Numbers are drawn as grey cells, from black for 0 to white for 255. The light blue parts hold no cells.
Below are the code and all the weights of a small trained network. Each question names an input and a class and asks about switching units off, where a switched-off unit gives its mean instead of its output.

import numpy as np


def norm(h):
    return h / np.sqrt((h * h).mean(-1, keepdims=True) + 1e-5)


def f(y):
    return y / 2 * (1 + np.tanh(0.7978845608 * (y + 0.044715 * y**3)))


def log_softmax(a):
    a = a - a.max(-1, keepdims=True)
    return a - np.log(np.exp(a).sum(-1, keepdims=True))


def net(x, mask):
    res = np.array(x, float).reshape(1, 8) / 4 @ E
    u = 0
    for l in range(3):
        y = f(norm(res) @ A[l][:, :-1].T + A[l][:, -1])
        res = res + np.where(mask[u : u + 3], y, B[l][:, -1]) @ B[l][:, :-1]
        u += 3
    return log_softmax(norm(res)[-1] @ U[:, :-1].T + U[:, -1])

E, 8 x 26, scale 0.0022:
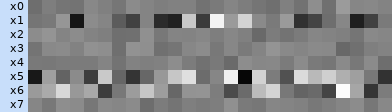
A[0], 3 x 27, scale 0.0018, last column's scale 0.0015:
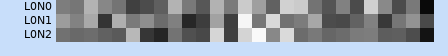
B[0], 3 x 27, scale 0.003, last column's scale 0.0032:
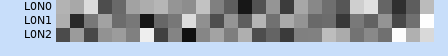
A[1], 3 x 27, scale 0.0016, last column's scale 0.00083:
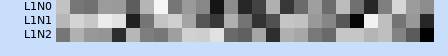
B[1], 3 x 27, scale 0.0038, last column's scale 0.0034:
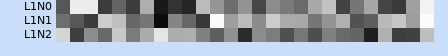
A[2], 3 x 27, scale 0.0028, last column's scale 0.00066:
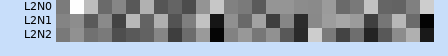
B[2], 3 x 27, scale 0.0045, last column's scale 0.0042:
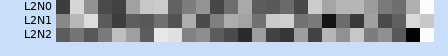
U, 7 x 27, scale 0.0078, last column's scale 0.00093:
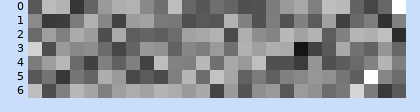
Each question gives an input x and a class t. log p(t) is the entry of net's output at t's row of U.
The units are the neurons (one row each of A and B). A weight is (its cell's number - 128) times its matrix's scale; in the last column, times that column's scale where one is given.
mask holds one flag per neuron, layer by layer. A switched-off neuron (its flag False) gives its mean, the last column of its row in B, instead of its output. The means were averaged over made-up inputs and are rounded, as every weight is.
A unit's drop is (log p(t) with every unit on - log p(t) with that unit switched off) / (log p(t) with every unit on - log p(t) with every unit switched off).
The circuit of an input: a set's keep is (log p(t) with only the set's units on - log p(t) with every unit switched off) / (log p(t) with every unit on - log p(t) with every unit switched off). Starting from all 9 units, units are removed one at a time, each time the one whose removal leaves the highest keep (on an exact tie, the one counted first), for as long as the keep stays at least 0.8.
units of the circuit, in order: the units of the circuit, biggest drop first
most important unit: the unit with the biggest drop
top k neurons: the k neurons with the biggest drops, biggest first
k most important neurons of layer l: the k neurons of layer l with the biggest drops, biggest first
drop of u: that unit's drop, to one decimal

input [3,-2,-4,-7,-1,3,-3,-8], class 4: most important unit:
L2N1
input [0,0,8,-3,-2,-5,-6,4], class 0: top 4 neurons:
(L1N0; L1N2; L2N0; L1N1)
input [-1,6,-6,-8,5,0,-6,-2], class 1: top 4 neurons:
(L0N1; L1N1; L2N2; L2N0)
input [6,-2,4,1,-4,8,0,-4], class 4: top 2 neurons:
(L2N1; L1N1)
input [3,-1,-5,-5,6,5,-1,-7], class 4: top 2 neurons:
(L2N1; L1N1)
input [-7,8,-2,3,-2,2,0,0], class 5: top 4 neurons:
(L0N2; L1N0; L2N2; L0N1)
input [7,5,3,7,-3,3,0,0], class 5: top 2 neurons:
(L0N2; L1N0)
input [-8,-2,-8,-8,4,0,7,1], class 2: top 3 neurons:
(L1N1; L2N2; L0N1)
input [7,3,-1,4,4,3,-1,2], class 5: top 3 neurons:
(L0N2; L1N0; L2N2)
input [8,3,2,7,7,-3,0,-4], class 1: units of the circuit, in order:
(L2N1; L0N1)
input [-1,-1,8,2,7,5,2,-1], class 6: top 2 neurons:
(L1N2; L1N0)
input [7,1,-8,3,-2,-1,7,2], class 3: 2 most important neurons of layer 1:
(L1N0; L1N1)
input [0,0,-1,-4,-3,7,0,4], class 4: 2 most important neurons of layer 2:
(L2N1; L2N2)
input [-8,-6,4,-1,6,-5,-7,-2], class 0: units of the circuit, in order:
(L1N0)
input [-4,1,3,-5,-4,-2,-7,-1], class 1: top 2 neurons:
(L2N2; L0N0)
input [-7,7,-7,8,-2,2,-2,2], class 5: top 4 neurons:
(L0N2; L1N0; L2N2; L1N2)
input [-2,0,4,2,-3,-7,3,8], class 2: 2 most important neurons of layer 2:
(L2N1; L2N0)
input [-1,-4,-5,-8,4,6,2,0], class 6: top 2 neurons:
(L1N2; L2N0)
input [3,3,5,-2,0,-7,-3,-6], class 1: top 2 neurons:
(L0N1; L2N2)
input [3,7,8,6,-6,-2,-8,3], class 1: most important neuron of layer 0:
(L0N1)
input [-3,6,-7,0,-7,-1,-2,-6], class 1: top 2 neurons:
(L0N1; L1N1)
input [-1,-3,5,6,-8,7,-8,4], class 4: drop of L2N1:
0.8
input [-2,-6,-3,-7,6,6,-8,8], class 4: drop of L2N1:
0.8
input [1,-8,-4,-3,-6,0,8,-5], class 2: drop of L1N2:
-0.1
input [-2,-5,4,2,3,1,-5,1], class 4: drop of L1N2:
0.0
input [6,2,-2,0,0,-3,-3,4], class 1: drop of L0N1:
0.1
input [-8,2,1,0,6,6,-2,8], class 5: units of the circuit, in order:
(L0N2)
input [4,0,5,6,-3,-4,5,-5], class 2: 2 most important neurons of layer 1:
(L1N1; L1N2)
